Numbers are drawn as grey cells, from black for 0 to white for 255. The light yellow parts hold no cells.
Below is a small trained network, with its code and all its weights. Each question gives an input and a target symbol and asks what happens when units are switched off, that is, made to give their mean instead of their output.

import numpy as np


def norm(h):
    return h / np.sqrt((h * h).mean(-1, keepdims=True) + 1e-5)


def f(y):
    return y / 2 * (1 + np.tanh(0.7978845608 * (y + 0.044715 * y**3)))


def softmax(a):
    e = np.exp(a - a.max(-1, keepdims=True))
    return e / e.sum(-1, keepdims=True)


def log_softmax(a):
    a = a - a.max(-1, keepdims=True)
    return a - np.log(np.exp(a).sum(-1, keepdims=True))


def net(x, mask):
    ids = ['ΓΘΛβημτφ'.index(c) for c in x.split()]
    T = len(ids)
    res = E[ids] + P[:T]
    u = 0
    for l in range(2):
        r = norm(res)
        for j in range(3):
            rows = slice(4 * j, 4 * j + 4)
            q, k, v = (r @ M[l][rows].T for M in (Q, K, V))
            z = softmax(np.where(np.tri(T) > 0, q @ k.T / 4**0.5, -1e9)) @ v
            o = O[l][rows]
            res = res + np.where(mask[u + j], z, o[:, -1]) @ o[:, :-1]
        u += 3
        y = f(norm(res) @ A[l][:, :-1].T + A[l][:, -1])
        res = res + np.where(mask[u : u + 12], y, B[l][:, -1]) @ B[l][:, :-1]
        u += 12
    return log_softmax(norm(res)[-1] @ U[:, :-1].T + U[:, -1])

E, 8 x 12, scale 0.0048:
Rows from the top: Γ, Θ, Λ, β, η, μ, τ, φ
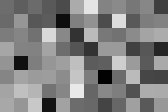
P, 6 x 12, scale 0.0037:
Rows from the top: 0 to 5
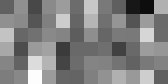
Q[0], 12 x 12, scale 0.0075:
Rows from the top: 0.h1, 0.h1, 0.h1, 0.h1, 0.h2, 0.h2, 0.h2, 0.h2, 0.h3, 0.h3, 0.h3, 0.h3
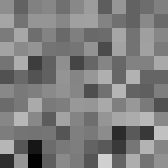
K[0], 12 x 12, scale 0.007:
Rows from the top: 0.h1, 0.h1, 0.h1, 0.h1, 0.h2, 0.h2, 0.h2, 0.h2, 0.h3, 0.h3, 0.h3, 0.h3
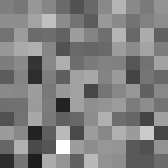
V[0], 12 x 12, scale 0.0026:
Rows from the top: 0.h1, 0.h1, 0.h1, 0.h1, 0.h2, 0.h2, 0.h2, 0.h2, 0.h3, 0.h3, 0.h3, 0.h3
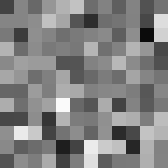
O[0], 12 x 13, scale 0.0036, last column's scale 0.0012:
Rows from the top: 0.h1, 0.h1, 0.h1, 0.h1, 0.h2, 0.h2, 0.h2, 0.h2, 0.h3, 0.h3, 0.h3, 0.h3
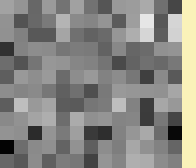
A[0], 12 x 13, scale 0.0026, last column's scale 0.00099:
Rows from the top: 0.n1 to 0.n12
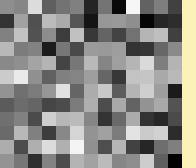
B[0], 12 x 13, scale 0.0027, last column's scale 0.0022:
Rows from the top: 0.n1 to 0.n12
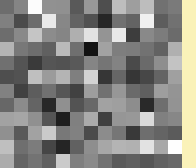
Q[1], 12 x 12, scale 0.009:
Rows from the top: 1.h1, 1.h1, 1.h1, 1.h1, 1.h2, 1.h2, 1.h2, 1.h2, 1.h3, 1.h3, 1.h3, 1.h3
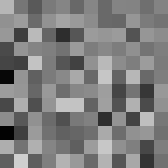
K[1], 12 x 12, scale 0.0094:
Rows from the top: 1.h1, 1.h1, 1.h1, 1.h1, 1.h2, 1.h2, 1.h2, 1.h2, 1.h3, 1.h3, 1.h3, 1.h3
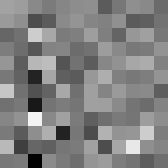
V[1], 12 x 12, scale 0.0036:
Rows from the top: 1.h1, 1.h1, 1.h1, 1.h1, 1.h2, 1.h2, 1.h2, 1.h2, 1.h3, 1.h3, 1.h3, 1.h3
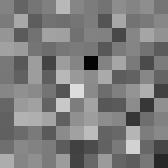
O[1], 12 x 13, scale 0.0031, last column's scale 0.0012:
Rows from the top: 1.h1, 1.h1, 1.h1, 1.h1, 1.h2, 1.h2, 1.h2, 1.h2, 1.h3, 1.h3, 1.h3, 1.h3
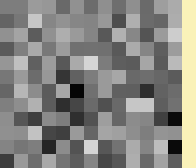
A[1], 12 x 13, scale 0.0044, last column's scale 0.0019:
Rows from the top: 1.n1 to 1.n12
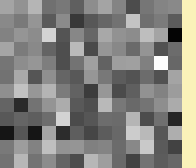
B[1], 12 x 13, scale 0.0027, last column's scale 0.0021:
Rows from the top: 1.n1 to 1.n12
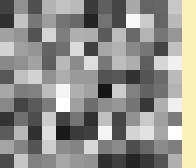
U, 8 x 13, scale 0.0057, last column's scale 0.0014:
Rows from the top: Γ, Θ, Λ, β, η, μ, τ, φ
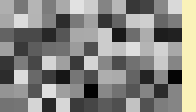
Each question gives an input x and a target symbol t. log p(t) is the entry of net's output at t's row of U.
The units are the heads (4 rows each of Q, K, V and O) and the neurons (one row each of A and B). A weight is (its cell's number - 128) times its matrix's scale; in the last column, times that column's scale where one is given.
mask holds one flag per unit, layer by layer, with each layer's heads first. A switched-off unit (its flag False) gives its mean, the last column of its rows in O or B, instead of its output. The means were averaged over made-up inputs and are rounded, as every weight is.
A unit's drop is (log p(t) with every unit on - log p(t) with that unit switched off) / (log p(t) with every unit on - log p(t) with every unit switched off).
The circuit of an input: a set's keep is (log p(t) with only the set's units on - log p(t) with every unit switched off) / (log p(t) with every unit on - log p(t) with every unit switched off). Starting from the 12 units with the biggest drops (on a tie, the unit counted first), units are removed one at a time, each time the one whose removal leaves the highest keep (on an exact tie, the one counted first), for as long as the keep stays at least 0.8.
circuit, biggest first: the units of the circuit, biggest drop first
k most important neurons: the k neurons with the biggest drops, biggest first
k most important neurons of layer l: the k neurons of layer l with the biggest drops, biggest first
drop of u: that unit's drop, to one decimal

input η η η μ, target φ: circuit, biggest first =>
(1.h2, 0.h3)
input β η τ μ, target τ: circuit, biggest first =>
(1.h3, 0.h1)
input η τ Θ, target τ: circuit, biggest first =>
(1.h3)
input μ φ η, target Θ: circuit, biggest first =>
(1.h2, 1.n8, 1.h3)
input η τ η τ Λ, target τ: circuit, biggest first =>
(1.h3, 0.h3)
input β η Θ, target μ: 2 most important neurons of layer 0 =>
(0.n8, 0.n4)
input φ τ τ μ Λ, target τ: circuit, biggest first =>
(0.h3, 1.h3)
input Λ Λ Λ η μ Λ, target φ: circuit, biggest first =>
(1.h2, 1.n10, 0.n9)
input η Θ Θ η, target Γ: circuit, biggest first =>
(1.h2, 1.n10)
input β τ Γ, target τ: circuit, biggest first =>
(1.h3, 1.h2)
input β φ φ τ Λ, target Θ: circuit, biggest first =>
(0.h3, 1.n8)
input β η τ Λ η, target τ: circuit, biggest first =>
(0.h3, 1.h3, 0.n3)
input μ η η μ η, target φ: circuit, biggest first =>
(1.h2, 0.h3)
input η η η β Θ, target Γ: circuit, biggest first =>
(1.h2)
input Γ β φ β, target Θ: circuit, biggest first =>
(1.h2, 1.h3)
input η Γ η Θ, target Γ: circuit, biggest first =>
(1.h2, 1.h3)
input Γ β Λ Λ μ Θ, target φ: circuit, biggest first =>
(1.h2, 1.h3, 0.n9)
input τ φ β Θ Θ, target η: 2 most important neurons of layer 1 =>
(1.n4, 1.n10)
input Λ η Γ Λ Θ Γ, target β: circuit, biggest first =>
(0.h3, 1.h2)
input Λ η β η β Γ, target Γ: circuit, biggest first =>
(1.h2)
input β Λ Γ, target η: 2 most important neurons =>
(0.n2, 0.n11)
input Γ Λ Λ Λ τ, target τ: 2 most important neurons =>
(1.n5, 1.n1)
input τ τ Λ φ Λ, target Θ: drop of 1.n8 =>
0.3
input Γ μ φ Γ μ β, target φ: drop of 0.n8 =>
-0.1
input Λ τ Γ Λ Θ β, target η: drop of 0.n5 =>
0.0
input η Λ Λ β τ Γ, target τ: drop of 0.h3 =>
0.2
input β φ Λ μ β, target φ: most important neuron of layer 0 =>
(0.n1)
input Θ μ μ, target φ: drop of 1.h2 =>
0.8
